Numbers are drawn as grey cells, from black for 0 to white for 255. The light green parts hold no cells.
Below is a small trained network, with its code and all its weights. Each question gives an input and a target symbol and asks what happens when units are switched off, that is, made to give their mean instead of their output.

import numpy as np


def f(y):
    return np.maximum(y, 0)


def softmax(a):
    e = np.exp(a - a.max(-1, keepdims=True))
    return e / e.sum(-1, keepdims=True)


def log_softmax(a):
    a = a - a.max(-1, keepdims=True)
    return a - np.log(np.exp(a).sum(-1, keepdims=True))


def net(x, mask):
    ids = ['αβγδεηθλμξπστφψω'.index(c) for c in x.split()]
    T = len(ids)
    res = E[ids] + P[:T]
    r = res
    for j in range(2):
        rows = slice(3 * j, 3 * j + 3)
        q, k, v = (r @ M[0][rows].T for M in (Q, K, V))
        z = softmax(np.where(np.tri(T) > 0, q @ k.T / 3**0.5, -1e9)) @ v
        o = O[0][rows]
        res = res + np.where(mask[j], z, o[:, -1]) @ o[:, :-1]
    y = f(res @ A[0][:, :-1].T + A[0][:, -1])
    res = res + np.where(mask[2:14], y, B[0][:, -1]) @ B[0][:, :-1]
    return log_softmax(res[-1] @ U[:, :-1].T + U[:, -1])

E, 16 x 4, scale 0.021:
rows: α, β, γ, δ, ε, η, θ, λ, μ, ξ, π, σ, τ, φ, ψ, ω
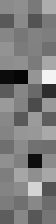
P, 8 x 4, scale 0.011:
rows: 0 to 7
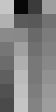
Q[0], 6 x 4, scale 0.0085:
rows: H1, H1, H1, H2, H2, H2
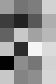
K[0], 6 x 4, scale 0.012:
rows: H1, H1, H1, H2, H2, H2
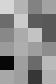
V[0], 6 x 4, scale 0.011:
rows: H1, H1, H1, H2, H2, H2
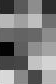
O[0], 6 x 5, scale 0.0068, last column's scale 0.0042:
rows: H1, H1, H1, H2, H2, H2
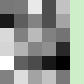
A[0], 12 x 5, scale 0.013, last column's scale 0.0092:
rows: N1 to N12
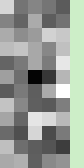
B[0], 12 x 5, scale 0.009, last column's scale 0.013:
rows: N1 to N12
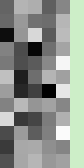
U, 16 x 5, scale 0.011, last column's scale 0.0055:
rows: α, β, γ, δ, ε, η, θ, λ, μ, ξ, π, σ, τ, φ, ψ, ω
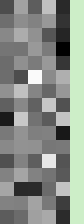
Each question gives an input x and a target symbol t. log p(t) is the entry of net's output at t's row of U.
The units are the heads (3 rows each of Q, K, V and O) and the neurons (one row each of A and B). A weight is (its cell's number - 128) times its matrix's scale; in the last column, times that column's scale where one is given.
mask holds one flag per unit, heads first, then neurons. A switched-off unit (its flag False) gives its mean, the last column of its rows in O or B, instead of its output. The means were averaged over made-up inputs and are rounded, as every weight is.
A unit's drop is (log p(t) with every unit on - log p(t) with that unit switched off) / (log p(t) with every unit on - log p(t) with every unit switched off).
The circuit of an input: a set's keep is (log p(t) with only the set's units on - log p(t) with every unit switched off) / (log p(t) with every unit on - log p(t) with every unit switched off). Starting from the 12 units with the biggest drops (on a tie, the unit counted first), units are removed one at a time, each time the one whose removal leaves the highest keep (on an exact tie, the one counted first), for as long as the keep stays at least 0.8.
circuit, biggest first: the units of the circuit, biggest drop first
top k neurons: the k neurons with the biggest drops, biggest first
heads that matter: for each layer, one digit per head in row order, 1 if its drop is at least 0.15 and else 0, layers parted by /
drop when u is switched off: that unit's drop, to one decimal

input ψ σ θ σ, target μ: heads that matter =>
11
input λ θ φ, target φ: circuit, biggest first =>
(N9)
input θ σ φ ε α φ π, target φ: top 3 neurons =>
(N3; N7; N10)
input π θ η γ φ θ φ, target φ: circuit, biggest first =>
(N9; H1)
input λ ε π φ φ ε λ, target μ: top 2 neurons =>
(N3; N9)
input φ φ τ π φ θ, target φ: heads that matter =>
01
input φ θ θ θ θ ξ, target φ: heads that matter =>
00
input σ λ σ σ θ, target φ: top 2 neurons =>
(N3; N10)
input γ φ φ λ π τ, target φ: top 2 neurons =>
(N7; N10)
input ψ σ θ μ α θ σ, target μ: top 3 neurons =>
(N3; N9; N12)
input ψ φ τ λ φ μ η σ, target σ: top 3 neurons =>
(N6; N11; N8)
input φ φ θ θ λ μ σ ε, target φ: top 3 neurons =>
(N9; N7; N4)
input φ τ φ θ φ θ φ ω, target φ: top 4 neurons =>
(N3; N7; N10; N12)
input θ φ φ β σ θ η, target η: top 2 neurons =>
(N6; N11)
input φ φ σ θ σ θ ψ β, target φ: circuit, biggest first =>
(N7)
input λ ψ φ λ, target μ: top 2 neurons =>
(N3; N12)
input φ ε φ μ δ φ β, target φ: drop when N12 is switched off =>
0.0
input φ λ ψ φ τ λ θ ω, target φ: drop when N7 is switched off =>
0.2
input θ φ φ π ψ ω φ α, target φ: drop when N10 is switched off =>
0.2
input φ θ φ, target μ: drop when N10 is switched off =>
0.5
